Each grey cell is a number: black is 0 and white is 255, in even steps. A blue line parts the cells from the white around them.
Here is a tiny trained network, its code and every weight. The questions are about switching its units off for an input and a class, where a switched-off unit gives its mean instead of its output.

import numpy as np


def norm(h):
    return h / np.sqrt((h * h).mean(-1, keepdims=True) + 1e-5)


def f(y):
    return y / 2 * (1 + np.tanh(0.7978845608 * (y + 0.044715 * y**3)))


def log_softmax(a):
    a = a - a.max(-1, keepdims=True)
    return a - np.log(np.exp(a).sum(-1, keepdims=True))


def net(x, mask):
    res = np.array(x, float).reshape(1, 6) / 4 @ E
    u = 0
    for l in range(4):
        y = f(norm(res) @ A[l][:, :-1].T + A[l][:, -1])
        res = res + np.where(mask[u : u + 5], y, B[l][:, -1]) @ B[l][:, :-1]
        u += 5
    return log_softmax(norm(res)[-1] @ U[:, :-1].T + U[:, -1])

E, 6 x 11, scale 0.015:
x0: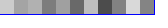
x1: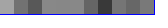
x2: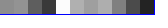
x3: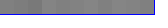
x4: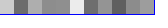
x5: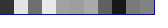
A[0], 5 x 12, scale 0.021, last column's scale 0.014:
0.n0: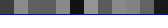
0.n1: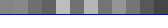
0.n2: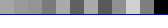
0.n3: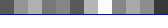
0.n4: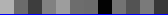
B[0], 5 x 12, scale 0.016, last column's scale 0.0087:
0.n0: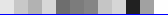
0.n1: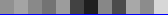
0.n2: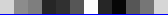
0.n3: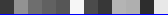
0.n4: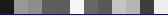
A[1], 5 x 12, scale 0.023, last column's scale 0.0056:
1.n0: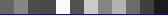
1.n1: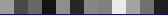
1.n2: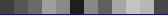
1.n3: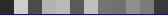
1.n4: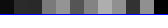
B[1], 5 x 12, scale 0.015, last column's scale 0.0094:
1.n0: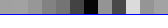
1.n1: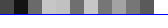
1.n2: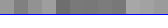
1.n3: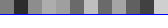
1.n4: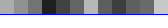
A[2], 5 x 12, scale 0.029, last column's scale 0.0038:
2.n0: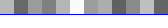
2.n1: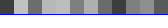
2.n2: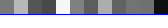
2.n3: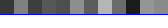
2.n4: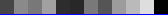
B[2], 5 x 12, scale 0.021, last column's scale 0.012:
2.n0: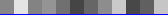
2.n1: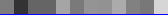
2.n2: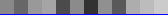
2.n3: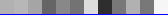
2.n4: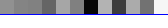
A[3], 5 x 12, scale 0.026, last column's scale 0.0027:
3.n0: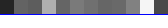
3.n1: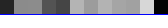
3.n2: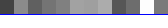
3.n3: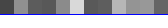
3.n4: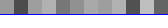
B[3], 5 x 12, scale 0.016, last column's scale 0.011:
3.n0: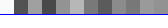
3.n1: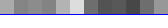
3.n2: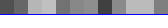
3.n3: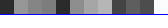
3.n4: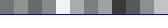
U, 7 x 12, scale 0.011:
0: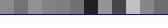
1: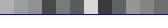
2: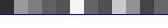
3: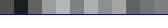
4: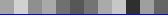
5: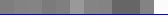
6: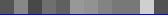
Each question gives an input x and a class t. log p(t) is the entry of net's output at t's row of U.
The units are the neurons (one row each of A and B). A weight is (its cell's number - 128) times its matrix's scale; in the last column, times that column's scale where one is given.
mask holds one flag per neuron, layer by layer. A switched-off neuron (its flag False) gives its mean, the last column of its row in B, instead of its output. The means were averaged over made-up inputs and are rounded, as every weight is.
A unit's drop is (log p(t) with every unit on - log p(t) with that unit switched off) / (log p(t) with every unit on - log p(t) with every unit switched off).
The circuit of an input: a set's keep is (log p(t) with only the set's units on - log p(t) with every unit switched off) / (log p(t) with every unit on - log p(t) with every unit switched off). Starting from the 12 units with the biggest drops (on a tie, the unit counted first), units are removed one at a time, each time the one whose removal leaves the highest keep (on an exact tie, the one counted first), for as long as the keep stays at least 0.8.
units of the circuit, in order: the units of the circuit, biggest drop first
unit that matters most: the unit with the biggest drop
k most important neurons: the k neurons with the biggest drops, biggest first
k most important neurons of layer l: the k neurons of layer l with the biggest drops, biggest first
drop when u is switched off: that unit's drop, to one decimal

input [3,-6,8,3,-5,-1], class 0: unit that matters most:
2.n2
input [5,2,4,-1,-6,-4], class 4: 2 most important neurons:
0.n0, 2.n3
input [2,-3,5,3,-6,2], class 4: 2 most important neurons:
0.n0, 2.n4
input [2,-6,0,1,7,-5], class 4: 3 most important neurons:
2.n0, 0.n4, 1.n3
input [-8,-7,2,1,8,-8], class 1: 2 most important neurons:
2.n3, 0.n0
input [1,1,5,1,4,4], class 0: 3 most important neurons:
2.n2, 0.n0, 1.n1
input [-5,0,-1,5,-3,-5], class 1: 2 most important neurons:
1.n4, 2.n3
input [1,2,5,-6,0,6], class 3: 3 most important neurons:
1.n3, 2.n1, 2.n4
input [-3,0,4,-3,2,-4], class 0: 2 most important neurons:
1.n0, 1.n3
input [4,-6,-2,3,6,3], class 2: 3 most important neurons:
0.n3, 0.n0, 2.n3
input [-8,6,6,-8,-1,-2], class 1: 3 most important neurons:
2.n3, 1.n4, 2.n4
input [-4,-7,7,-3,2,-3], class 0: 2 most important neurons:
2.n2, 0.n4
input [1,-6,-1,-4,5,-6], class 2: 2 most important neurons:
0.n3, 0.n0
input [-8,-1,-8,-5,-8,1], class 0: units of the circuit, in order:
2.n4
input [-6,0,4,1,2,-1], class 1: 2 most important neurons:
1.n4, 2.n3
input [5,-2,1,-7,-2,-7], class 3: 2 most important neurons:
1.n1, 2.n3
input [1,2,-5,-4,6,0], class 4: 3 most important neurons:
2.n0, 0.n1, 1.n0
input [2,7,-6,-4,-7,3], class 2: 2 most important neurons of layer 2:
2.n0, 2.n2
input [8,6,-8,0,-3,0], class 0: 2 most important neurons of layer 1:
1.n4, 1.n3
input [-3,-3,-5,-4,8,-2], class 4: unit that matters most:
2.n0
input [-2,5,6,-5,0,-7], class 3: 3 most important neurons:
1.n1, 2.n4, 0.n3
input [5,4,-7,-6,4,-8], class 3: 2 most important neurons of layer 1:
1.n1, 1.n0
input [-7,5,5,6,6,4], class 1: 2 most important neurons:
2.n3, 0.n0
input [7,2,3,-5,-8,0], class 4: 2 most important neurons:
0.n0, 2.n3
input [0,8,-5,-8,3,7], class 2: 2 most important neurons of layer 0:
0.n4, 0.n0
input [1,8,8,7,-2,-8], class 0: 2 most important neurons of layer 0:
0.n1, 0.n3
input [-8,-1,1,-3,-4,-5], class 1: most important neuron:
1.n4
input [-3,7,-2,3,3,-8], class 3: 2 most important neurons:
1.n1, 0.n3
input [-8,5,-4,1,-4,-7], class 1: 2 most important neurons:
1.n4, 2.n3
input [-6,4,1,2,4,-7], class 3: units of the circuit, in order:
1.n1, 0.n3
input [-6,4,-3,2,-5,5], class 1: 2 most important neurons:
2.n3, 1.n1
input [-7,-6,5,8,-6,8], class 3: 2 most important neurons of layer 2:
2.n1, 2.n0
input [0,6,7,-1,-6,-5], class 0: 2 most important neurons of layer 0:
0.n1, 0.n3
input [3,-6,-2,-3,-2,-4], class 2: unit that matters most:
0.n3
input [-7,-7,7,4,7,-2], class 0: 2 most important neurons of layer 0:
0.n0, 0.n4
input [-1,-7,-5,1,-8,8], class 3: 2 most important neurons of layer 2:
2.n1, 2.n0
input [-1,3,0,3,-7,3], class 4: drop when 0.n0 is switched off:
1.3
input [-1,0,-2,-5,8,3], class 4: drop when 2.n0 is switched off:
0.9
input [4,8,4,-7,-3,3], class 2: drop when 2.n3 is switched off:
0.0
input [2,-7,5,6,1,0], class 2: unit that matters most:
0.n3
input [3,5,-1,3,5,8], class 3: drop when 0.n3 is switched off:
0.1
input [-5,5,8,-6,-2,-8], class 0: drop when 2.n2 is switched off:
0.3
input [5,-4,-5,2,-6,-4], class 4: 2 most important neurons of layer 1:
1.n0, 1.n2
